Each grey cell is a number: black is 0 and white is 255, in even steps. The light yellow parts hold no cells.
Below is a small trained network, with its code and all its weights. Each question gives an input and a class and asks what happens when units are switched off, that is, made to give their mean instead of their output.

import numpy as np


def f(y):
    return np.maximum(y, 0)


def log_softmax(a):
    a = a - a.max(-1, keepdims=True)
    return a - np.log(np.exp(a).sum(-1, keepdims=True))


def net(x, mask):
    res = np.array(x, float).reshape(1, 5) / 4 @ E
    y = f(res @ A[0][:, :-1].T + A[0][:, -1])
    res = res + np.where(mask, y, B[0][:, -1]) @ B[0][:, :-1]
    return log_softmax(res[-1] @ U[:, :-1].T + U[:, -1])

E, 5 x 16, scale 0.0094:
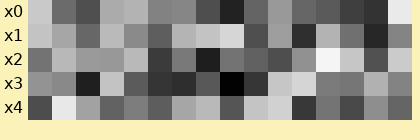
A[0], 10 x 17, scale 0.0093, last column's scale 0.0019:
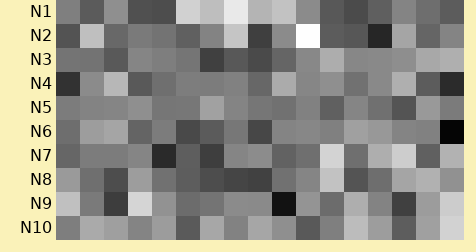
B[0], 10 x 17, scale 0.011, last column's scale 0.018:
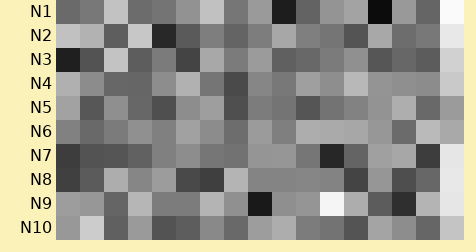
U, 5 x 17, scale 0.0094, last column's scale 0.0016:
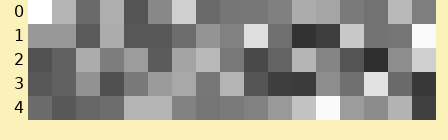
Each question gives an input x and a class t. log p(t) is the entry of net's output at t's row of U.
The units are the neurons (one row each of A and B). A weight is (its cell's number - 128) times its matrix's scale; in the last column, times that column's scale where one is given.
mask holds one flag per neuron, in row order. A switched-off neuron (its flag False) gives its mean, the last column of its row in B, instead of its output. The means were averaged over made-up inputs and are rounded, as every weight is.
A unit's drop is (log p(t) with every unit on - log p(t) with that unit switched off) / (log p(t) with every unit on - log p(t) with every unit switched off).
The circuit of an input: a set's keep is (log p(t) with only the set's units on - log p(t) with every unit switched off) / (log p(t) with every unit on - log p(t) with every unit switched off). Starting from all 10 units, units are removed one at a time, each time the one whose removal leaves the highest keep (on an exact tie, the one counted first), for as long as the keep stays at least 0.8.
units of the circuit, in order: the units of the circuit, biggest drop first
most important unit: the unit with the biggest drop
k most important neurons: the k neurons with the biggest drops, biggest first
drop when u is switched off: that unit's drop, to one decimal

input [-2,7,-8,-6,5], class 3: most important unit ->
N1
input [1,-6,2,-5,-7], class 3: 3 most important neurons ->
N9, N2, N8
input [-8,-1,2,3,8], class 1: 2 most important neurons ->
N2, N9
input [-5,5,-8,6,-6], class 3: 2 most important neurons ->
N7, N10
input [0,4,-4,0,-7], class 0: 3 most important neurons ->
N8, N3, N9
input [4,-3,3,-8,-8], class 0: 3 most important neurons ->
N7, N8, N3
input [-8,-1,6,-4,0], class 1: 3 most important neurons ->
N1, N10, N3
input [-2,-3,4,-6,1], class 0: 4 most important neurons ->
N7, N3, N8, N10
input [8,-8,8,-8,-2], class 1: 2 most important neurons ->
N1, N10
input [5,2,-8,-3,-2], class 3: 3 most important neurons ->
N1, N9, N8
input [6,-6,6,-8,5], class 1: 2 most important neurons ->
N1, N9
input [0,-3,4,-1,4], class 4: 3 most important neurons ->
N2, N9, N6
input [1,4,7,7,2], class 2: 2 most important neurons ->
N3, N8
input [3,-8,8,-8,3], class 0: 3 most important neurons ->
N7, N10, N8
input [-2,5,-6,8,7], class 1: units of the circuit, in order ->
N2
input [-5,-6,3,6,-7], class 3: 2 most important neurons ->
N7, N9
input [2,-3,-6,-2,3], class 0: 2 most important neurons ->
N2, N7
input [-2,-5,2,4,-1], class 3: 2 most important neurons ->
N7, N9
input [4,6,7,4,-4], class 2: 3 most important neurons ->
N3, N8, N2
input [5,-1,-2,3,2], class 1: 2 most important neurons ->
N1, N2
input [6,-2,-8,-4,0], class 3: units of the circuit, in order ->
N9
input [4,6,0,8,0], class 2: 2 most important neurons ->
N8, N3
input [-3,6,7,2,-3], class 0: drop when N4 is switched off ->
0.0
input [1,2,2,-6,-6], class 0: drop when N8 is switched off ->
0.1
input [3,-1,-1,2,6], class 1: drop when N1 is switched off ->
0.2
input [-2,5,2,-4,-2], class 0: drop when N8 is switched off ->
0.1
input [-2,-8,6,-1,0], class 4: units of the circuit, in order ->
N4
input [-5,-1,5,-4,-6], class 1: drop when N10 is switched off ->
0.4
